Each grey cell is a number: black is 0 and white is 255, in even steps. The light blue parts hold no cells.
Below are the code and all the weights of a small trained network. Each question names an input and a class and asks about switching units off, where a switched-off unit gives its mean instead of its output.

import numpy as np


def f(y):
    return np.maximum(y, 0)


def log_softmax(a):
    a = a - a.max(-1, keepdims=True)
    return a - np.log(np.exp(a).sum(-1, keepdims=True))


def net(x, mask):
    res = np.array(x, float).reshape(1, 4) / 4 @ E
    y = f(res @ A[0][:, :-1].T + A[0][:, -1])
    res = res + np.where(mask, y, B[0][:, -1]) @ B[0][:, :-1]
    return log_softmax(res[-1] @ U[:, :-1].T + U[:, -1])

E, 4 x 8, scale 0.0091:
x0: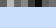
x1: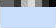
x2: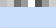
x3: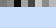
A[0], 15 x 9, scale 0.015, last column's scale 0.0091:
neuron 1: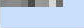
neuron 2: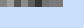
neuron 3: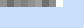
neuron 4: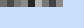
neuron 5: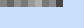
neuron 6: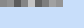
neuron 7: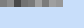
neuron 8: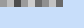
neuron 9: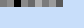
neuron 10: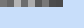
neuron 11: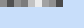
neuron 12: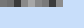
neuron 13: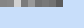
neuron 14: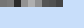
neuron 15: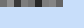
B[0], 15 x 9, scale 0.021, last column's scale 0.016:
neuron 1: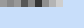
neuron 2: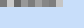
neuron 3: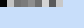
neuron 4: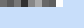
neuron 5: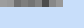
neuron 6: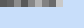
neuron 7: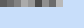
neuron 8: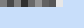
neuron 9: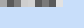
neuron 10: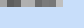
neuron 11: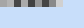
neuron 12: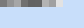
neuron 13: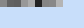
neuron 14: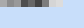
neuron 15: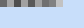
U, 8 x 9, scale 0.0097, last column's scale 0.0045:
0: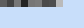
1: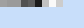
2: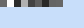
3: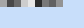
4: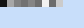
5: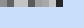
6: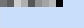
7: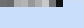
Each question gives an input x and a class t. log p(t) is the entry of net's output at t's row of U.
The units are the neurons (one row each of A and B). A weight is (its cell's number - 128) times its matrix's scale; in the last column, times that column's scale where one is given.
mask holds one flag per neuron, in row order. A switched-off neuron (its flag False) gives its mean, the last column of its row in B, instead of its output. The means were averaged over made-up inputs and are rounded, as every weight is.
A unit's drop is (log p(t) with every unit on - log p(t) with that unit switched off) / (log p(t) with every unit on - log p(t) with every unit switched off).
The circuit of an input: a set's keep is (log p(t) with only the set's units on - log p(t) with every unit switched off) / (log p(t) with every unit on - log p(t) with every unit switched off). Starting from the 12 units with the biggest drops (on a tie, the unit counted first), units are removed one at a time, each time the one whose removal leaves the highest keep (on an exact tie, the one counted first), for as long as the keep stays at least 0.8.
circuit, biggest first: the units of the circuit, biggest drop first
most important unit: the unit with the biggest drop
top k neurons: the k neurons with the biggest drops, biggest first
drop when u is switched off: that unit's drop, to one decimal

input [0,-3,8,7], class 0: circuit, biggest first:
(neuron 8)
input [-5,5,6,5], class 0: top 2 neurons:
(neuron 8; neuron 6)
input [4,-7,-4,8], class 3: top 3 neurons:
(neuron 9; neuron 14; neuron 12)
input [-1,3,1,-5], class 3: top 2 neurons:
(neuron 10; neuron 13)
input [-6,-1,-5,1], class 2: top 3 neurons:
(neuron 11; neuron 8; neuron 6)
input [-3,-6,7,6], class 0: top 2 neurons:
(neuron 8; neuron 14)
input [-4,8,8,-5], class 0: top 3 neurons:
(neuron 8; neuron 6; neuron 1)
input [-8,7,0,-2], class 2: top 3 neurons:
(neuron 11; neuron 1; neuron 5)
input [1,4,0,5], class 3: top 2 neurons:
(neuron 9; neuron 1)
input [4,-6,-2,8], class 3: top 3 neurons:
(neuron 9; neuron 14; neuron 12)
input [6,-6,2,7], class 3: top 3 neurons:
(neuron 9; neuron 14; neuron 12)
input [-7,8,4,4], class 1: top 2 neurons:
(neuron 14; neuron 12)
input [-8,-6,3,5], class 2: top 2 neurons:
(neuron 11; neuron 14)
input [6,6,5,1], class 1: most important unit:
neuron 14
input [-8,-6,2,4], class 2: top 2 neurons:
(neuron 11; neuron 14)
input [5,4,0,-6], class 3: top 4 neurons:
(neuron 10; neuron 11; neuron 13; neuron 3)
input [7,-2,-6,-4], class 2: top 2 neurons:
(neuron 8; neuron 2)
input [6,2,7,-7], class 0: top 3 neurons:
(neuron 8; neuron 9; neuron 6)
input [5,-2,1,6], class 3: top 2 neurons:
(neuron 9; neuron 11)
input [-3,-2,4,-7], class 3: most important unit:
neuron 13
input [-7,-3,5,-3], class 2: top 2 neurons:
(neuron 11; neuron 4)
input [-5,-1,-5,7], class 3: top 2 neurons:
(neuron 9; neuron 8)
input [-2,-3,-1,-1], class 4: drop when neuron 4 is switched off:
-0.1
